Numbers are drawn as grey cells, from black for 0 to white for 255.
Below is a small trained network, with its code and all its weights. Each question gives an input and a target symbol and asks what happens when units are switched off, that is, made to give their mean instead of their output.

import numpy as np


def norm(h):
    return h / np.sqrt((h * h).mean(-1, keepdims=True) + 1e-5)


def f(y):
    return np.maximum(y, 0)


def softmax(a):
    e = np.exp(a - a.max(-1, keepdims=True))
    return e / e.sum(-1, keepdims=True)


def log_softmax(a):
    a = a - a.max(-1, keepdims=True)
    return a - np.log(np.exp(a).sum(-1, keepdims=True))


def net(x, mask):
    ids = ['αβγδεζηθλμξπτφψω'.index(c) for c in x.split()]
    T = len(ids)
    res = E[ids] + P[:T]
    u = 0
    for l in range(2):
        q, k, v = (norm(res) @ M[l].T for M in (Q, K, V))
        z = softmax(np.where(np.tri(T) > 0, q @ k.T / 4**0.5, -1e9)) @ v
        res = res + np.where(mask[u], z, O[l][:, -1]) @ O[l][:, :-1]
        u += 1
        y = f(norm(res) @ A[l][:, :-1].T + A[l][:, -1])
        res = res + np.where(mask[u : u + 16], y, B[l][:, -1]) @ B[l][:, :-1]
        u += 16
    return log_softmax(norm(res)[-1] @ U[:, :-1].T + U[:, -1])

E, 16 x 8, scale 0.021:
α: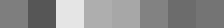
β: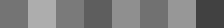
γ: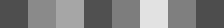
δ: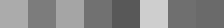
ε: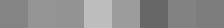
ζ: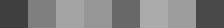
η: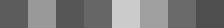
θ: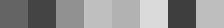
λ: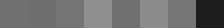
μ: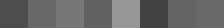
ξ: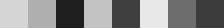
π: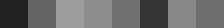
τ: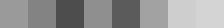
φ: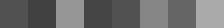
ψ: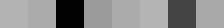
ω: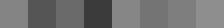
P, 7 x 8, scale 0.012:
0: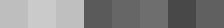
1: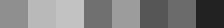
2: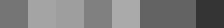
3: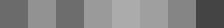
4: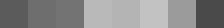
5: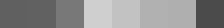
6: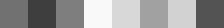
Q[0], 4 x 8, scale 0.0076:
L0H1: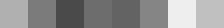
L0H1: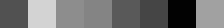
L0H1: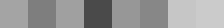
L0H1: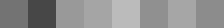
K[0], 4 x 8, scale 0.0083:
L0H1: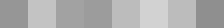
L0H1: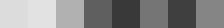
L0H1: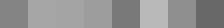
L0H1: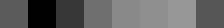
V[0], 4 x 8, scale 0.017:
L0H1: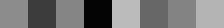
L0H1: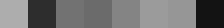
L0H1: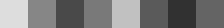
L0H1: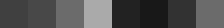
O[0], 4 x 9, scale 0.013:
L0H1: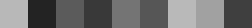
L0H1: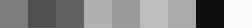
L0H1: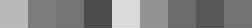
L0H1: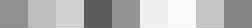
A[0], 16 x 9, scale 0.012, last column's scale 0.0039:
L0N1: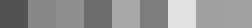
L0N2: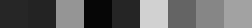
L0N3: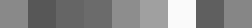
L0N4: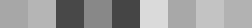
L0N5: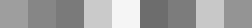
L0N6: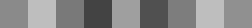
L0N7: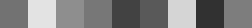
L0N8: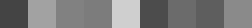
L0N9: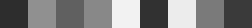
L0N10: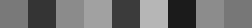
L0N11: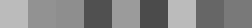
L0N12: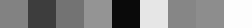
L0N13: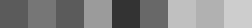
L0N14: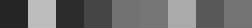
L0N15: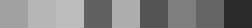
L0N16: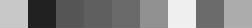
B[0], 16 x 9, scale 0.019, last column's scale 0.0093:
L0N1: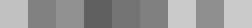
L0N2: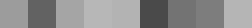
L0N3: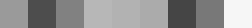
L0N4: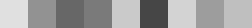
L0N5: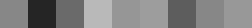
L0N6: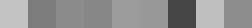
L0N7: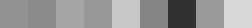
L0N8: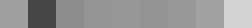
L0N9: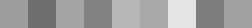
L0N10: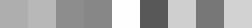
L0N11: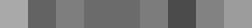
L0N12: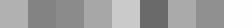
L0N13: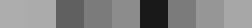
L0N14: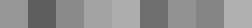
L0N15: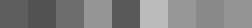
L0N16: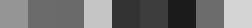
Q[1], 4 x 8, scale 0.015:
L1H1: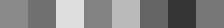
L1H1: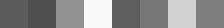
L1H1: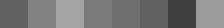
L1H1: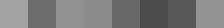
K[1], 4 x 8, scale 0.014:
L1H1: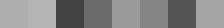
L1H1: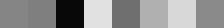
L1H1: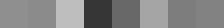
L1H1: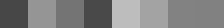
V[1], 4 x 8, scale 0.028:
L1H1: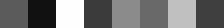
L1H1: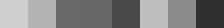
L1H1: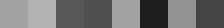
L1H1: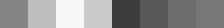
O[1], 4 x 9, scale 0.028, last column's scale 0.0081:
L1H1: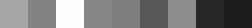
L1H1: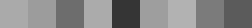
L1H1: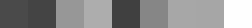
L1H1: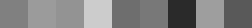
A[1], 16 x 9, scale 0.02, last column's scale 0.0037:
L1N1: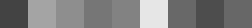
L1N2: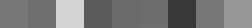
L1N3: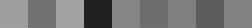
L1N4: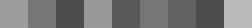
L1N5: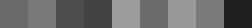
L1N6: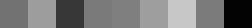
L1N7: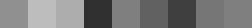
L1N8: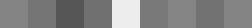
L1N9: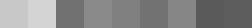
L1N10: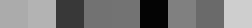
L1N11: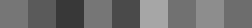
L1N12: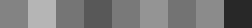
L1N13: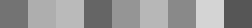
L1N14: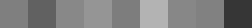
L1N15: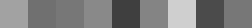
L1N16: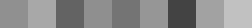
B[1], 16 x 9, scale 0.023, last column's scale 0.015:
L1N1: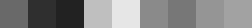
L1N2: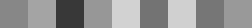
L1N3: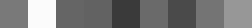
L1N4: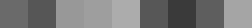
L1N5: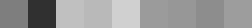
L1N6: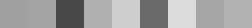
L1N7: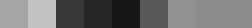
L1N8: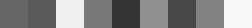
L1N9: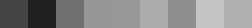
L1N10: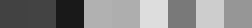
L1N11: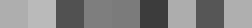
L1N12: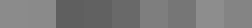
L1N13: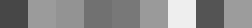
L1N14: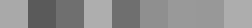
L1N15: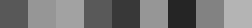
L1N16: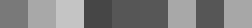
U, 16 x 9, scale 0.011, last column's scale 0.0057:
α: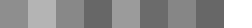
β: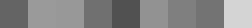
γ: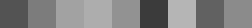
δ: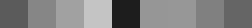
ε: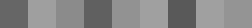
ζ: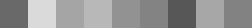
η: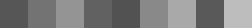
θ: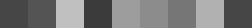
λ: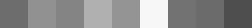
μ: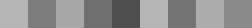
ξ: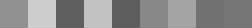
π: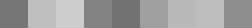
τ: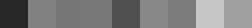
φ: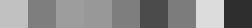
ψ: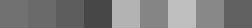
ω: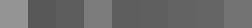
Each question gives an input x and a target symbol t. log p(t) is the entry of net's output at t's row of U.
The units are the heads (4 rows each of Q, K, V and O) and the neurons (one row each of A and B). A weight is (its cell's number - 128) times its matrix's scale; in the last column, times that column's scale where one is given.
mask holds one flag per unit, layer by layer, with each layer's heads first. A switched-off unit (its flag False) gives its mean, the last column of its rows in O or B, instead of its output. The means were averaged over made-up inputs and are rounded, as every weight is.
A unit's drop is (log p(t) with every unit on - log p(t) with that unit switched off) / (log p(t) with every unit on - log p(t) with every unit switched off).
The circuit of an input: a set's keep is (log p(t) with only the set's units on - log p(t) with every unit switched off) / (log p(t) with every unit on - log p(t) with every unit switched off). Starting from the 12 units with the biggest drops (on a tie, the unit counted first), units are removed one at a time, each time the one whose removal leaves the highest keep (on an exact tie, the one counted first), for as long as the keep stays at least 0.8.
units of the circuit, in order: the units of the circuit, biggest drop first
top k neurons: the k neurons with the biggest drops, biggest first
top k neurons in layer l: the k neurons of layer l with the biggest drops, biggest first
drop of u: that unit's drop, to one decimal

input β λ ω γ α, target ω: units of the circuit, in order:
(L0H1, L0N16)
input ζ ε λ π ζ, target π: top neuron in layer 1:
(L1N13)
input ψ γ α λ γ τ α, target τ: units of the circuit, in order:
(L1H1, L0H1, L0N13)
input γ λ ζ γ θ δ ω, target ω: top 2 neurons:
(L0N16, L0N10)
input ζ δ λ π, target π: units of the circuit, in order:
(L0H1, L0N1)
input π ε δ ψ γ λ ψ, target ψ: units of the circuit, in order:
(L1H1, L0N16)
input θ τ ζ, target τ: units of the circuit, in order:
(L1H1, L0H1)
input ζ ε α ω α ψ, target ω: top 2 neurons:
(L0N16, L1N11)
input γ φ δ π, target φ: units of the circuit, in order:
(L0H1, L0N16, L0N13)
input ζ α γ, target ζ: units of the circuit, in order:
(L1H1, L0H1)
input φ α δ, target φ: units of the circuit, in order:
(L0H1, L0N16)
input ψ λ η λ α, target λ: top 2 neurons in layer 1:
(L1N15, L1N8)
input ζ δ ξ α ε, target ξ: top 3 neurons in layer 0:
(L0N3, L0N2, L0N12)
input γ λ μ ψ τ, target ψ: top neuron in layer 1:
(L1N6)
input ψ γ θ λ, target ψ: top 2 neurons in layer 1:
(L1N6, L1N11)
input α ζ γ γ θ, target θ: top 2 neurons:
(L1N8, L0N16)
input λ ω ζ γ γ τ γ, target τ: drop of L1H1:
0.7
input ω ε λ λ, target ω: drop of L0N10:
0.1
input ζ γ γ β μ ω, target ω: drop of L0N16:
0.2
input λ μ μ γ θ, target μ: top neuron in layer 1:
(L1N8)
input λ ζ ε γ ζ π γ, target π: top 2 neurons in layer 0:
(L0N16, L0N1)
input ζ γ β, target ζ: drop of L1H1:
1.0
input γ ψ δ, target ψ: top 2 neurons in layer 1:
(L1N6, L1N11)
